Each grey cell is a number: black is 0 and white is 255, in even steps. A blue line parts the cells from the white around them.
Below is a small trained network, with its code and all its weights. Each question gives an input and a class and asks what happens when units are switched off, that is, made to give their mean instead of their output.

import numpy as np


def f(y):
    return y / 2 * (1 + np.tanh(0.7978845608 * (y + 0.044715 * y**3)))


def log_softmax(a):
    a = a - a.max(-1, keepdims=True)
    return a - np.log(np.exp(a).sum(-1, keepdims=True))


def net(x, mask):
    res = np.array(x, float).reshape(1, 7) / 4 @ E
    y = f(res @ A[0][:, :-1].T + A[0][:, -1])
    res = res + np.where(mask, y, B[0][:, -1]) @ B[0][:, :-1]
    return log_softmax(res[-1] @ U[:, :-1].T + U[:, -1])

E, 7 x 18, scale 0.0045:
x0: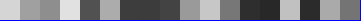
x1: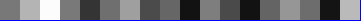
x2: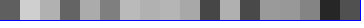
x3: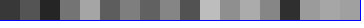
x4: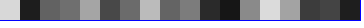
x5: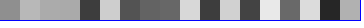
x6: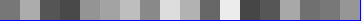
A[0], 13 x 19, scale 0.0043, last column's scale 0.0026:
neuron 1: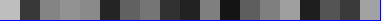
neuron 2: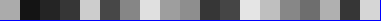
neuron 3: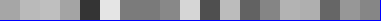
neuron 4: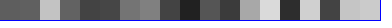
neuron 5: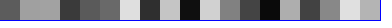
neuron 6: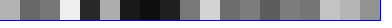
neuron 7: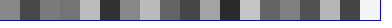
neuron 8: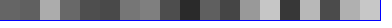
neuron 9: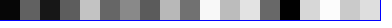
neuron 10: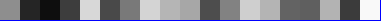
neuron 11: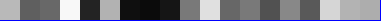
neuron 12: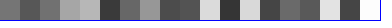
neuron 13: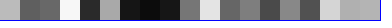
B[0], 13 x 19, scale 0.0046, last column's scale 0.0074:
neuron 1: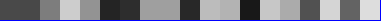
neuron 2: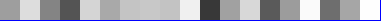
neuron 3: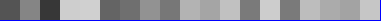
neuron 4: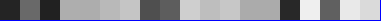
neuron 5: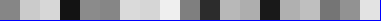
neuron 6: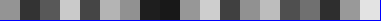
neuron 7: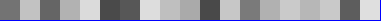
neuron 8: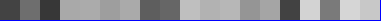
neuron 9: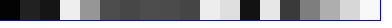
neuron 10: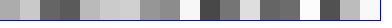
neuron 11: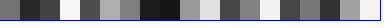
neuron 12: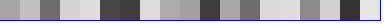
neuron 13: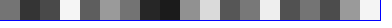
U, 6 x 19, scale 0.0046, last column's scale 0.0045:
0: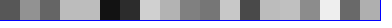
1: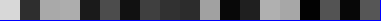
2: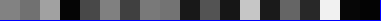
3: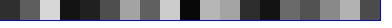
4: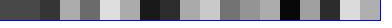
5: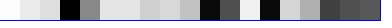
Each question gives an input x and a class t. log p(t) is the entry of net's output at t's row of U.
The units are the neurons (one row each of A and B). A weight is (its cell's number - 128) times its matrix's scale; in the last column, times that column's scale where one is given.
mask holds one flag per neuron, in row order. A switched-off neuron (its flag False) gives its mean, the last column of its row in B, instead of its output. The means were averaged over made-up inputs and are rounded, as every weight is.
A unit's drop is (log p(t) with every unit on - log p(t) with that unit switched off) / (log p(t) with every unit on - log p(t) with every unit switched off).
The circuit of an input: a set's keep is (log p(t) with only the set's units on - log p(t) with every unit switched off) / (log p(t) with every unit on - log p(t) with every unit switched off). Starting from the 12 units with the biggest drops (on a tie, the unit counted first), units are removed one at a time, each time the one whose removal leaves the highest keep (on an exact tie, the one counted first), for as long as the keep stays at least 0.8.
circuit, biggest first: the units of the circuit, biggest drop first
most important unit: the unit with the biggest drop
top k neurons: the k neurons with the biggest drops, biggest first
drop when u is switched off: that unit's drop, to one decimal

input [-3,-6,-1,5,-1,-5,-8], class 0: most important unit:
neuron 12
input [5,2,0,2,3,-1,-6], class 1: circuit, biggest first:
[neuron 1; neuron 10; neuron 2]
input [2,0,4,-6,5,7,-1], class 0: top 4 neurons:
[neuron 3; neuron 11; neuron 6; neuron 13]
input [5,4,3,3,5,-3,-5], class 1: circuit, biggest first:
[neuron 2; neuron 10]
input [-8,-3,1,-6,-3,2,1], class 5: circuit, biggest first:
[neuron 11; neuron 13; neuron 1]
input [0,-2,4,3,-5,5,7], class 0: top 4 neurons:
[neuron 11; neuron 6; neuron 13; neuron 4]
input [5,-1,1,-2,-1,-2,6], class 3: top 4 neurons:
[neuron 2; neuron 10; neuron 12; neuron 7]
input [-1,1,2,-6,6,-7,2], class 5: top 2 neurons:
[neuron 9; neuron 2]
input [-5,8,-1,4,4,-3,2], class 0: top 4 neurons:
[neuron 1; neuron 11; neuron 6; neuron 13]
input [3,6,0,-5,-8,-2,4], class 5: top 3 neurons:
[neuron 5; neuron 9; neuron 1]
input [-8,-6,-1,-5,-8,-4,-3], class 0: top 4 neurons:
[neuron 9; neuron 11; neuron 6; neuron 13]
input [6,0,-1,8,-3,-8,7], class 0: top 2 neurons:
[neuron 12; neuron 5]
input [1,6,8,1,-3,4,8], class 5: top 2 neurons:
[neuron 9; neuron 5]
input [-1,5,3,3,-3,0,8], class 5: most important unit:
neuron 5
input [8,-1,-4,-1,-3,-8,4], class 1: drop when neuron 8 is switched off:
0.2
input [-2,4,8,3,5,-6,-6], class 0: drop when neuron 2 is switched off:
0.0
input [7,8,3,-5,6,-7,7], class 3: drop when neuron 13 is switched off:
0.1
